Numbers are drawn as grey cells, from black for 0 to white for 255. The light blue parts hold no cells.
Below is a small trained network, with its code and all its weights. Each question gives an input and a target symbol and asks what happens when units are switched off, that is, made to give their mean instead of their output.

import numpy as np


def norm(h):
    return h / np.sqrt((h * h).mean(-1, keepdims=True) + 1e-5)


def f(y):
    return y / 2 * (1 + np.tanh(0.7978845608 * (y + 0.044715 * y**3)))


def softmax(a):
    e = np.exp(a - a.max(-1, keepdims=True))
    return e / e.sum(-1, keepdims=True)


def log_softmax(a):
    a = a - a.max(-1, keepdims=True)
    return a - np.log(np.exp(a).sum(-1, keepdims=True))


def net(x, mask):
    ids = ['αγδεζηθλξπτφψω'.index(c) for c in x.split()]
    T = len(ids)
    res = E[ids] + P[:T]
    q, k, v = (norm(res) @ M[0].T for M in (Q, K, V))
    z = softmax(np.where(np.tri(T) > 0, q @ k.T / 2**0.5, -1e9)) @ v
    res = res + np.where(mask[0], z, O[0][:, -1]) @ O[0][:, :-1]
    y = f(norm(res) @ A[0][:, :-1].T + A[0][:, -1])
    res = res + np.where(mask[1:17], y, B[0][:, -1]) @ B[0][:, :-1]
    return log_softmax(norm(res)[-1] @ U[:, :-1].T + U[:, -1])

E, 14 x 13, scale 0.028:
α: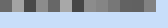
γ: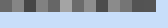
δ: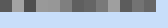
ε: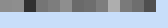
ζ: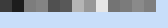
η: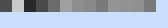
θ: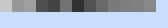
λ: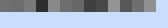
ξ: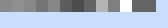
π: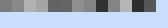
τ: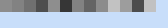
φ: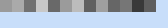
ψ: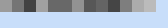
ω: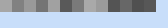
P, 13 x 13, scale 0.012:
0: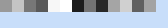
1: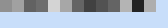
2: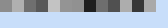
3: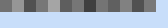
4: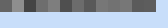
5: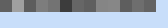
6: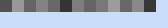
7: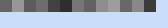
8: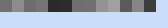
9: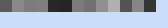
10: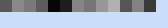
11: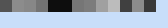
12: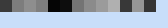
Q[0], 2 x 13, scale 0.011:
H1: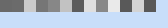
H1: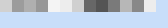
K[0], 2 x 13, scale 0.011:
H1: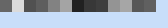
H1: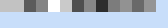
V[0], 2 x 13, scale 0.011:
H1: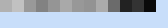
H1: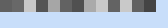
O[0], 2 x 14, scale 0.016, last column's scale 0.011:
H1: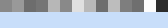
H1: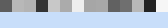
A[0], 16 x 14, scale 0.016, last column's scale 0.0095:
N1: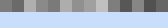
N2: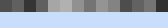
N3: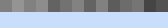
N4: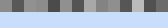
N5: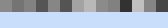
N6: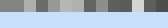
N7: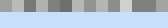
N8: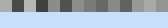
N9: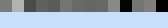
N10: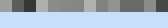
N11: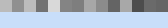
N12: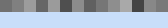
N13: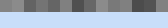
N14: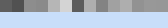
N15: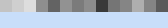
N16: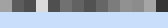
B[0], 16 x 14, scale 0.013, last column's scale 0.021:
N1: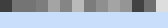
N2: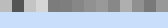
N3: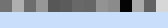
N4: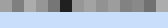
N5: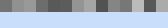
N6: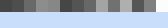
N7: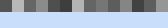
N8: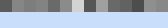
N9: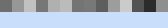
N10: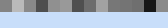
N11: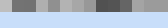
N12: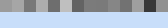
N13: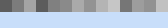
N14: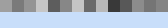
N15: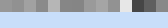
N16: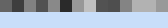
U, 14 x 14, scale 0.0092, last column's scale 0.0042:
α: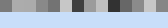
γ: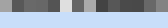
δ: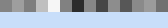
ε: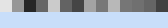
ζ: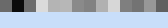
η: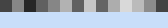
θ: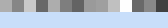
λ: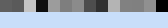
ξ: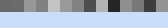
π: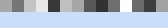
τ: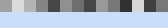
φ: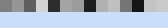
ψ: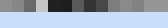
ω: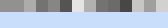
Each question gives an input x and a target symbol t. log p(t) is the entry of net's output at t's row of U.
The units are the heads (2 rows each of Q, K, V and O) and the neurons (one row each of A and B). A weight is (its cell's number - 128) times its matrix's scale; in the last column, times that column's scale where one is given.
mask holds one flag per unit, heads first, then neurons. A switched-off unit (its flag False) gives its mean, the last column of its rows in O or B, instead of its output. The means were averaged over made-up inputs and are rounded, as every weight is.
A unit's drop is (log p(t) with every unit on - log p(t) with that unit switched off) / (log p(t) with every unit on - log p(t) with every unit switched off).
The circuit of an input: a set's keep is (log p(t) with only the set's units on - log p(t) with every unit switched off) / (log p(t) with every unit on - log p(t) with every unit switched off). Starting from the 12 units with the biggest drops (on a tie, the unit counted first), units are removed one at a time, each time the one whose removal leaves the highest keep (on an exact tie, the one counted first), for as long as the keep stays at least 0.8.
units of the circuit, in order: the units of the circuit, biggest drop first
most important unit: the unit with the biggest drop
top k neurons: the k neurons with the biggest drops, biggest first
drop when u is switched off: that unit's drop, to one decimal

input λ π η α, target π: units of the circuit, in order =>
(H1 N2 N9)
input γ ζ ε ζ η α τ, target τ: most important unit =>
N12
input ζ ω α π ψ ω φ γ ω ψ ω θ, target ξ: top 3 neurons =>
(N6 N15 N1)
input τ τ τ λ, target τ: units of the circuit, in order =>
(H1 N6 N1)
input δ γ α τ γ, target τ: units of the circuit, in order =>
(H1 N6 N1)
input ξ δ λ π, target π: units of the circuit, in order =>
(H1 N3 N12)
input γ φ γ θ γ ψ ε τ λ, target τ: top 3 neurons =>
(N6 N1 N3)
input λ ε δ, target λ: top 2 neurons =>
(N16 N6)
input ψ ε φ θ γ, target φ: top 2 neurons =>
(N14 N5)
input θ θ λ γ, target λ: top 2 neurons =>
(N16 N13)
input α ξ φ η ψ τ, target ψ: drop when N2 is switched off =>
0.0
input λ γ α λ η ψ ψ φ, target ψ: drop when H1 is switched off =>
0.8
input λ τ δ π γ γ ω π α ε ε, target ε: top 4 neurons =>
(N10 N1 N6 N13)
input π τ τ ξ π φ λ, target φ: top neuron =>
(N8)
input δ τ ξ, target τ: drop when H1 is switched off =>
0.3
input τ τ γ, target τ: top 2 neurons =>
(N6 N1)
